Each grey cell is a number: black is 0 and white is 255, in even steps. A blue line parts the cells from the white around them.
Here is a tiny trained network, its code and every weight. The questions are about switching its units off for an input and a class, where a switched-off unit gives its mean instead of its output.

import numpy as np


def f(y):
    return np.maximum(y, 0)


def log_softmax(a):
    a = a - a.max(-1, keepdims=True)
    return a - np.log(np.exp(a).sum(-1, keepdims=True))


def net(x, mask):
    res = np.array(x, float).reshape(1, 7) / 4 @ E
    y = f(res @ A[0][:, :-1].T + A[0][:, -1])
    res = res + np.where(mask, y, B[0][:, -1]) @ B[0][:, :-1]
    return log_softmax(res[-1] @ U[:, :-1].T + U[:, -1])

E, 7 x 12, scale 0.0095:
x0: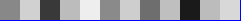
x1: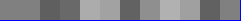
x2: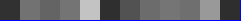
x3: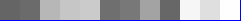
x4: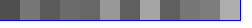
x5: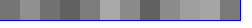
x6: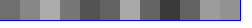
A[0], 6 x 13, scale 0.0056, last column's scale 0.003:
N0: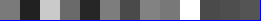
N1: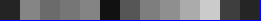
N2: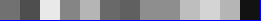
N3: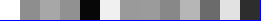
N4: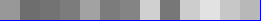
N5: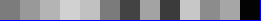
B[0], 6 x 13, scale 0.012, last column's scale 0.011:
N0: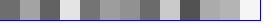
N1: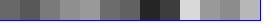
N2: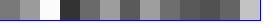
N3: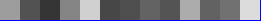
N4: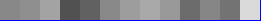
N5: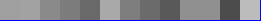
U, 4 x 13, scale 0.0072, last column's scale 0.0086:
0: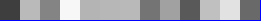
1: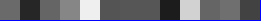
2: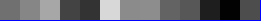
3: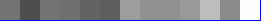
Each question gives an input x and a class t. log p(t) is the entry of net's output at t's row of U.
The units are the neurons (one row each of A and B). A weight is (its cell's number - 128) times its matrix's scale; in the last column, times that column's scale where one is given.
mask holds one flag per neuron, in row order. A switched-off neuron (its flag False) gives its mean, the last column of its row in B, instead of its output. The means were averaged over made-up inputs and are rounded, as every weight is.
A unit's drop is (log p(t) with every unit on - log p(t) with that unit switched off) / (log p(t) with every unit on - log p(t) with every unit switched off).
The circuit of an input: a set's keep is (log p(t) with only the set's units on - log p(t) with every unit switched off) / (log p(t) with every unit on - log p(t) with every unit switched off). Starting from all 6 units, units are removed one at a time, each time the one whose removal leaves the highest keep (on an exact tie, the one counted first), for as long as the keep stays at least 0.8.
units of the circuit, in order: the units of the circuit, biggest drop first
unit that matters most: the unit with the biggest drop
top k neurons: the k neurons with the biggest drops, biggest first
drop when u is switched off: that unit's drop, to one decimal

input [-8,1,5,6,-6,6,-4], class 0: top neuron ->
(N0)
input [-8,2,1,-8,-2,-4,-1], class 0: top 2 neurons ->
(N0, N2)
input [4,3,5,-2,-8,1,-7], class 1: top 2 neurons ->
(N0, N4)
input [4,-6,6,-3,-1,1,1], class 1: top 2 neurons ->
(N0, N1)
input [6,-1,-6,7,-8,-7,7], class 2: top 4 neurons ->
(N2, N0, N4, N5)
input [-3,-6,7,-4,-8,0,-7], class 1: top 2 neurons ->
(N1, N4)
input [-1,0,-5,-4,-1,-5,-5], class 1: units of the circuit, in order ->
(N3, N4)
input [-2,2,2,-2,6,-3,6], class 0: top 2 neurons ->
(N3, N2)
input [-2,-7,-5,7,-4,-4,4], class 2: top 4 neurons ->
(N2, N4, N5, N1)
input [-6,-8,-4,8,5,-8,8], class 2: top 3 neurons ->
(N2, N5, N4)
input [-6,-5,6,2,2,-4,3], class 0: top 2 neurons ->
(N0, N3)
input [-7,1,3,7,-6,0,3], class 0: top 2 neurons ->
(N0, N1)
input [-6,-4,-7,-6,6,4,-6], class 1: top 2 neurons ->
(N3, N4)
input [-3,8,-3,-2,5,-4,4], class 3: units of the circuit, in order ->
(N2)
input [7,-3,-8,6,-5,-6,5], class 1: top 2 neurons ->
(N3, N0)
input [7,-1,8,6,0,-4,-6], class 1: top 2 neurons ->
(N0, N1)
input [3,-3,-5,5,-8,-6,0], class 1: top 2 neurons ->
(N3, N0)
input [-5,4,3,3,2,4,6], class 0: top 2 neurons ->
(N0, N3)
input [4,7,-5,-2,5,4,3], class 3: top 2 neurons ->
(N0, N1)
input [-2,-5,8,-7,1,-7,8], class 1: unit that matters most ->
N1
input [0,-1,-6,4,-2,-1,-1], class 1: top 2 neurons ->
(N3, N0)
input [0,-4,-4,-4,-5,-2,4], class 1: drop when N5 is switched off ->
0.1
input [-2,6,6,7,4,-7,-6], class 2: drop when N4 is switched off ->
0.3
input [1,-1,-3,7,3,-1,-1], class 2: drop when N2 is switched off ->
0.2
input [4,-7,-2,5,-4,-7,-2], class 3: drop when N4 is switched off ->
0.0
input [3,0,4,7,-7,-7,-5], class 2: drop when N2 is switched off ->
0.3
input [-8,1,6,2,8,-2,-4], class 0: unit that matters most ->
N0
